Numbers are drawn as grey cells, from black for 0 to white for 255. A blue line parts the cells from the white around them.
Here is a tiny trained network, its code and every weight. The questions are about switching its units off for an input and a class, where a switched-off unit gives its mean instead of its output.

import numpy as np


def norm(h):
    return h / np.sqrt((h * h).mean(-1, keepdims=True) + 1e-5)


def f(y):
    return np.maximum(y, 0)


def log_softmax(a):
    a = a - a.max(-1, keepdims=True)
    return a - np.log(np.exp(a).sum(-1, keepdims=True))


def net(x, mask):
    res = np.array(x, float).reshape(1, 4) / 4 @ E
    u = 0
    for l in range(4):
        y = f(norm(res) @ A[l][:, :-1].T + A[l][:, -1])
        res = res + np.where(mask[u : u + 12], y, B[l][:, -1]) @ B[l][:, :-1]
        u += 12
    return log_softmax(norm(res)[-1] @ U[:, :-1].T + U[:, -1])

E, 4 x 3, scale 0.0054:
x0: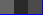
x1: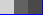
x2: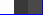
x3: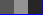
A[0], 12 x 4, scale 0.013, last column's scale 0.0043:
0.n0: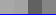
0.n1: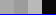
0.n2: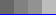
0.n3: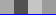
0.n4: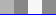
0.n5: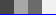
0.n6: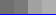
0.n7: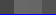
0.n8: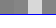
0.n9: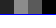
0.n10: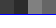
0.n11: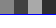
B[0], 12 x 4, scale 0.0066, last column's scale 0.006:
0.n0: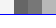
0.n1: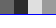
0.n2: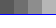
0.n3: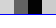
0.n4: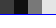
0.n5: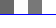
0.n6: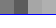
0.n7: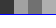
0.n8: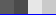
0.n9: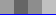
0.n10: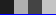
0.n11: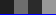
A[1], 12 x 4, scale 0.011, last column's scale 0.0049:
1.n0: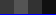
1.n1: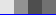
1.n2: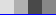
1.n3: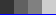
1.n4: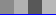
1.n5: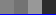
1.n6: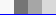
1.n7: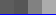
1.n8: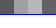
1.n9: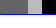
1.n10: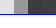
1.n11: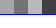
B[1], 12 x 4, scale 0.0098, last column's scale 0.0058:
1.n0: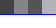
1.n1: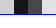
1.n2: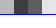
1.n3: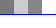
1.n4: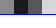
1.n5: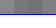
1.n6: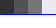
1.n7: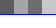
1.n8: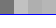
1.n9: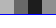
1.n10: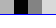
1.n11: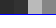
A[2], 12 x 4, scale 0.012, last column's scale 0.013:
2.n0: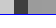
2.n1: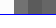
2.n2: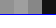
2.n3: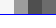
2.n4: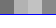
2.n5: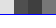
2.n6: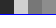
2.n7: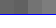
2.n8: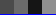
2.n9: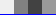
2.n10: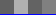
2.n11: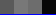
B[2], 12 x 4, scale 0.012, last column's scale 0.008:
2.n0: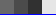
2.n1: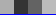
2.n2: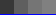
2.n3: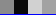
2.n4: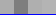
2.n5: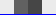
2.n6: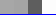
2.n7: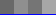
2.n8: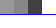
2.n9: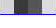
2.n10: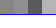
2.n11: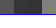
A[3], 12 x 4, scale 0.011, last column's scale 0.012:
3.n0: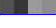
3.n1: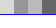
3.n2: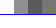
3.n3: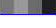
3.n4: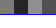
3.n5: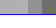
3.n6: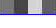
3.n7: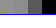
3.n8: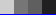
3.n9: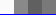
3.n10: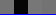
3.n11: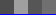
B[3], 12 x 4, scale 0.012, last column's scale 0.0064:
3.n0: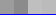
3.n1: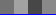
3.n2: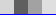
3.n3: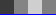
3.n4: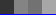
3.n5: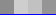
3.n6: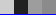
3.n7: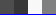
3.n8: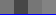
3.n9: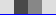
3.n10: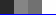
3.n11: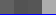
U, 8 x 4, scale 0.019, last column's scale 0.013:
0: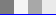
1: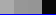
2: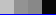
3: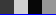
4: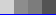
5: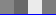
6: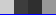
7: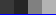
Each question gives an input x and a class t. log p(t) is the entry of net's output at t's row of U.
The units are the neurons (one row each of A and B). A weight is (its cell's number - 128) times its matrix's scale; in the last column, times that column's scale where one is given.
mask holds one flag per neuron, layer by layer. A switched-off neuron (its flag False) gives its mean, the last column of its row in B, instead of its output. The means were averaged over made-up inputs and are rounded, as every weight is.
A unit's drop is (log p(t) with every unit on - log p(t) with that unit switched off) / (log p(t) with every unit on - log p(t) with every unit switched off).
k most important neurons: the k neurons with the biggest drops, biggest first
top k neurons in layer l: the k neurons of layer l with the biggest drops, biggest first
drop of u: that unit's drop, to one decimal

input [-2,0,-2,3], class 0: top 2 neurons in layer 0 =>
0.n3, 0.n0
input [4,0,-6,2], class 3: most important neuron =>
0.n10
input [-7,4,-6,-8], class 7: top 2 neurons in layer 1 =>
1.n9, 1.n11
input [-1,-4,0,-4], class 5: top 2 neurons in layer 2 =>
2.n0, 2.n5
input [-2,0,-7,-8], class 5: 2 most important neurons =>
0.n8, 0.n4
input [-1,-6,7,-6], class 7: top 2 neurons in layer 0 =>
0.n4, 0.n8
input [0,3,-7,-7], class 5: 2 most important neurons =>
0.n8, 0.n4
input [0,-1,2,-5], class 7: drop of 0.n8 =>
0.2
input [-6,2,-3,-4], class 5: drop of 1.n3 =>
0.1
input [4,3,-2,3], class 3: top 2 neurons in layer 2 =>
2.n5, 2.n9
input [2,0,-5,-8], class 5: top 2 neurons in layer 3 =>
3.n0, 3.n10
